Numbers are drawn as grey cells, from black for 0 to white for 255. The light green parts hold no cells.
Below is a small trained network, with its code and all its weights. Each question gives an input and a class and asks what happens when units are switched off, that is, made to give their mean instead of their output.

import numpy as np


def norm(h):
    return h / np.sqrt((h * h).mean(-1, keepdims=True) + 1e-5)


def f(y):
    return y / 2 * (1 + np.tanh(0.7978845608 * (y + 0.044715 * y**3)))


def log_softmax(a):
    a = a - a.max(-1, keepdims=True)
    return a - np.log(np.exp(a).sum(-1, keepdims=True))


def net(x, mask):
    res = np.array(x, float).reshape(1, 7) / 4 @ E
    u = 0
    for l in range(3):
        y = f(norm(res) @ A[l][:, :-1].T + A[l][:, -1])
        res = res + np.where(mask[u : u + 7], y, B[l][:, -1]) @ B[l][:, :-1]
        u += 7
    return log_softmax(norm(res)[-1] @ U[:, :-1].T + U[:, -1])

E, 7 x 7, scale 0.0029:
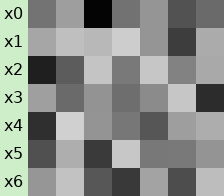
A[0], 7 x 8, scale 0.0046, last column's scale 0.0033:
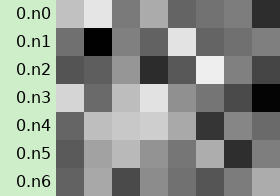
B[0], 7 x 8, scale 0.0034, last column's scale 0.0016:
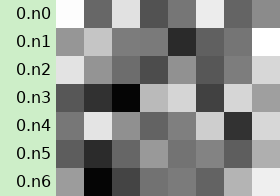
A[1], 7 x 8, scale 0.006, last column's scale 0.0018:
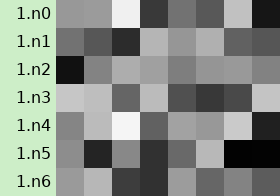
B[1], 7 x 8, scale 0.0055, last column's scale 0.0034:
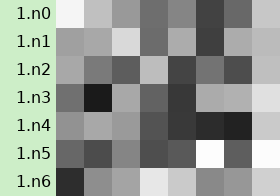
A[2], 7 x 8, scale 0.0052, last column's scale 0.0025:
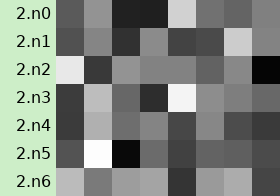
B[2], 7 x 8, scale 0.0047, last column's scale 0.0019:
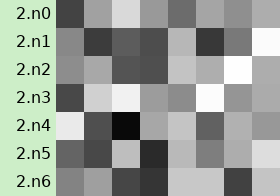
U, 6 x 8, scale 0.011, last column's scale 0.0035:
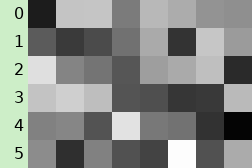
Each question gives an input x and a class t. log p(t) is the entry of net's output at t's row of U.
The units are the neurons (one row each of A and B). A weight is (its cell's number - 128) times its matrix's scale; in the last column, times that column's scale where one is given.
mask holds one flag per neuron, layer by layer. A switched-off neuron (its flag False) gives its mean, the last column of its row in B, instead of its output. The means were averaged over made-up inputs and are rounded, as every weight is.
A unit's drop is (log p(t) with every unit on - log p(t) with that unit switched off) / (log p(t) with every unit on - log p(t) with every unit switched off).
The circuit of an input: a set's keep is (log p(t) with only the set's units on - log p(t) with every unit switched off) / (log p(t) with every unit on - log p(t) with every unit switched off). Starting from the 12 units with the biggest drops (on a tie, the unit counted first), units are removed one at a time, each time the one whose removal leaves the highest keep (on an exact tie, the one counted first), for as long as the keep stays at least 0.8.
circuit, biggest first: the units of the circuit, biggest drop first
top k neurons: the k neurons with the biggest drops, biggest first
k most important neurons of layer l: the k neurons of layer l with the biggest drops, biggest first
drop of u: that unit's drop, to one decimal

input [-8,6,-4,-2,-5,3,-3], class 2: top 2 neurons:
0.n3; 1.n5
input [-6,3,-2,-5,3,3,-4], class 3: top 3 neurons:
1.n4; 1.n5; 1.n6
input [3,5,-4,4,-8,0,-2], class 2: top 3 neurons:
0.n3; 2.n2; 1.n1
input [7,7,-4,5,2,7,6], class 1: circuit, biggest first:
1.n3; 2.n1
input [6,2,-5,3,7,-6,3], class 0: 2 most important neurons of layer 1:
1.n6; 1.n2
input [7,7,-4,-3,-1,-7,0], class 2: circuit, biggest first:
0.n0; 2.n2
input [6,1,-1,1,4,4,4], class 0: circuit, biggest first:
1.n6
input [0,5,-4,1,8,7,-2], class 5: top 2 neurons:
0.n0; 1.n3
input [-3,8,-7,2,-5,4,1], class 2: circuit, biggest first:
2.n2; 0.n3
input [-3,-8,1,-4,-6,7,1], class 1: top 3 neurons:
0.n1; 0.n4; 2.n1
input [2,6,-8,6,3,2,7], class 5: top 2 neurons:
1.n3; 1.n1
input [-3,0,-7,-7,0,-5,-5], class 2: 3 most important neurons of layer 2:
2.n2; 2.n0; 2.n3
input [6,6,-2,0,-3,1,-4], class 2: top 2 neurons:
0.n0; 2.n2
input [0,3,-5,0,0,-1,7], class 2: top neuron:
1.n3
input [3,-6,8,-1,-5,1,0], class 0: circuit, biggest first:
1.n3; 2.n3
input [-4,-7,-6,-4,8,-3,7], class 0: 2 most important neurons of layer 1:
1.n6; 1.n2
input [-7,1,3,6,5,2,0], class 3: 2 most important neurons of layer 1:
1.n4; 1.n3
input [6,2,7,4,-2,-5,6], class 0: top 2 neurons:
1.n6; 2.n3
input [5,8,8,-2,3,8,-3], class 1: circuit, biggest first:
1.n6; 2.n1
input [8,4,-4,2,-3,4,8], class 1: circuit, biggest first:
1.n3; 1.n6
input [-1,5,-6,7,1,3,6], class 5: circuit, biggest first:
1.n3
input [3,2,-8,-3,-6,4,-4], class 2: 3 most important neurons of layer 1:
1.n1; 1.n5; 1.n6
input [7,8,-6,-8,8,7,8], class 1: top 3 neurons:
2.n1; 1.n3; 0.n6
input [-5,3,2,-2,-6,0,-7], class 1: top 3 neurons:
0.n3; 1.n5; 1.n4
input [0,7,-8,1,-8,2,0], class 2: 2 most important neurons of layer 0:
0.n0; 0.n3
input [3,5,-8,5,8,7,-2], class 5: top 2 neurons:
1.n3; 0.n0
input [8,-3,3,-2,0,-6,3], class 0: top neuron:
2.n3
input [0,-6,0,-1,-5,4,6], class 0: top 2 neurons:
2.n3; 1.n2
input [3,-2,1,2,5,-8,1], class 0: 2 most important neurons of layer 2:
2.n3; 2.n0
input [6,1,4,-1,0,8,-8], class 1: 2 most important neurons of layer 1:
1.n6; 1.n5
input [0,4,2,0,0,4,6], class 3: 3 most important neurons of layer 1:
1.n4; 1.n0; 1.n5
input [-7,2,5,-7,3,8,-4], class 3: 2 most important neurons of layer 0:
0.n3; 0.n4
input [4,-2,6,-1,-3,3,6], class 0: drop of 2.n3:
0.3
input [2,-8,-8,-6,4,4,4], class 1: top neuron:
2.n1
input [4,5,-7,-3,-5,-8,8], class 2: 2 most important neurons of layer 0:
0.n0; 0.n3
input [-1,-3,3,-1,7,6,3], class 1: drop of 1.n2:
0.4
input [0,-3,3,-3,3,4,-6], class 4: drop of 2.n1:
-0.1
